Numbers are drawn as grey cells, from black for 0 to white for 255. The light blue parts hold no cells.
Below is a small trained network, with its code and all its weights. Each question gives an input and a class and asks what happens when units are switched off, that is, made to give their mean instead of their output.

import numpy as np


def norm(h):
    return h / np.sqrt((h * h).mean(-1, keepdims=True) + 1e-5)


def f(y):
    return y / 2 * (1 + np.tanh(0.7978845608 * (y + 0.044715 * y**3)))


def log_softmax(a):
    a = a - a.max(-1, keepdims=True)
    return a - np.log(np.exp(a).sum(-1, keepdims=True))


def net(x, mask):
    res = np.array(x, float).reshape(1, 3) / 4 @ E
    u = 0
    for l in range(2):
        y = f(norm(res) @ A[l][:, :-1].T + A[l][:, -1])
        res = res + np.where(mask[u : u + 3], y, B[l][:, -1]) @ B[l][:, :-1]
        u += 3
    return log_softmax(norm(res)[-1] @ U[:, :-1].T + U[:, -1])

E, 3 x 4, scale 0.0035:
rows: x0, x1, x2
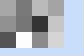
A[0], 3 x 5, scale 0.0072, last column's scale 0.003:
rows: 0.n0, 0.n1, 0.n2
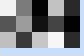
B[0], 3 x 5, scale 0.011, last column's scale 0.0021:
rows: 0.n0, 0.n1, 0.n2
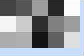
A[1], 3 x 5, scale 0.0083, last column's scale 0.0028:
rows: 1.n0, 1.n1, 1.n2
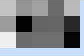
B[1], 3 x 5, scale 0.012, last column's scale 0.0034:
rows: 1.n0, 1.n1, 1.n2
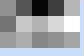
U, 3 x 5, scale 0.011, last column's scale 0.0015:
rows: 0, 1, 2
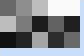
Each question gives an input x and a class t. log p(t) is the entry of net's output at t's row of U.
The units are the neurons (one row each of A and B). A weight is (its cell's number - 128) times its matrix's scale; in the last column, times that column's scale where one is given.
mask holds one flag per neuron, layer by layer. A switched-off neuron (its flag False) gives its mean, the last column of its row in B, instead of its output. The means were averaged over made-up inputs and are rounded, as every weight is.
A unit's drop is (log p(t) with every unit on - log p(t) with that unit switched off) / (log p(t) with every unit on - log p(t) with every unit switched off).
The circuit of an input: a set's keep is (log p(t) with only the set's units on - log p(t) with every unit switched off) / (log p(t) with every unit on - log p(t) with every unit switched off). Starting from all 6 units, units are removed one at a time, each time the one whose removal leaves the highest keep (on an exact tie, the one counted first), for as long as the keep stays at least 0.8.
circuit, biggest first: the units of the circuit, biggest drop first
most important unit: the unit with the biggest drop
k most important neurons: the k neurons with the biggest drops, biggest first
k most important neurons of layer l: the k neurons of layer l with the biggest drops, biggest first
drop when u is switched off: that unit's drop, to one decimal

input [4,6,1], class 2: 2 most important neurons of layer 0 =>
[0.n0 0.n1]
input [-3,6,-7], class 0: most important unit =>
1.n1
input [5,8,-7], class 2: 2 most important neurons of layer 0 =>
[0.n0 0.n1]
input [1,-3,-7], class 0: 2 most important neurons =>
[1.n1 0.n0]
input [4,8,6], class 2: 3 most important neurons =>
[0.n0 1.n1 0.n1]
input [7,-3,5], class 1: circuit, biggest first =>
[1.n1 1.n0]
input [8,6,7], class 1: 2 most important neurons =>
[0.n2 1.n1]
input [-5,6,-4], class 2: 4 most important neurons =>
[0.n0 0.n2 1.n0 1.n2]
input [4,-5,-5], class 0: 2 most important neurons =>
[1.n1 0.n1]
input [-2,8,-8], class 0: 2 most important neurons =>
[1.n1 1.n0]
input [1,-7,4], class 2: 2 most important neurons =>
[1.n1 1.n2]
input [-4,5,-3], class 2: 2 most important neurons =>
[0.n0 0.n2]
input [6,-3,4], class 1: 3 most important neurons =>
[1.n1 1.n0 0.n0]
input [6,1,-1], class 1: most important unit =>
0.n2
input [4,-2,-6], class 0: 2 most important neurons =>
[1.n1 0.n1]
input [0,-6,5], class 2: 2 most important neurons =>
[1.n1 1.n2]
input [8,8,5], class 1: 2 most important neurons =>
[0.n2 1.n1]
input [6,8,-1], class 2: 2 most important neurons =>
[0.n0 0.n1]
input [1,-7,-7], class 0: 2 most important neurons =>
[1.n1 0.n0]
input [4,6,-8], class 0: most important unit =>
1.n1
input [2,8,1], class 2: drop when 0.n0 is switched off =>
0.8
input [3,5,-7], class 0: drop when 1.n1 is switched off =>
1.3
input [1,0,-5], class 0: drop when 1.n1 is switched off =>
0.1
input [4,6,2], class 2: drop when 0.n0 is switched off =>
0.8
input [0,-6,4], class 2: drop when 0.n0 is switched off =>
-0.1
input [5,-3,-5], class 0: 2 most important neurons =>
[1.n1 0.n1]
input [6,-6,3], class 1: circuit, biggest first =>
[1.n0]
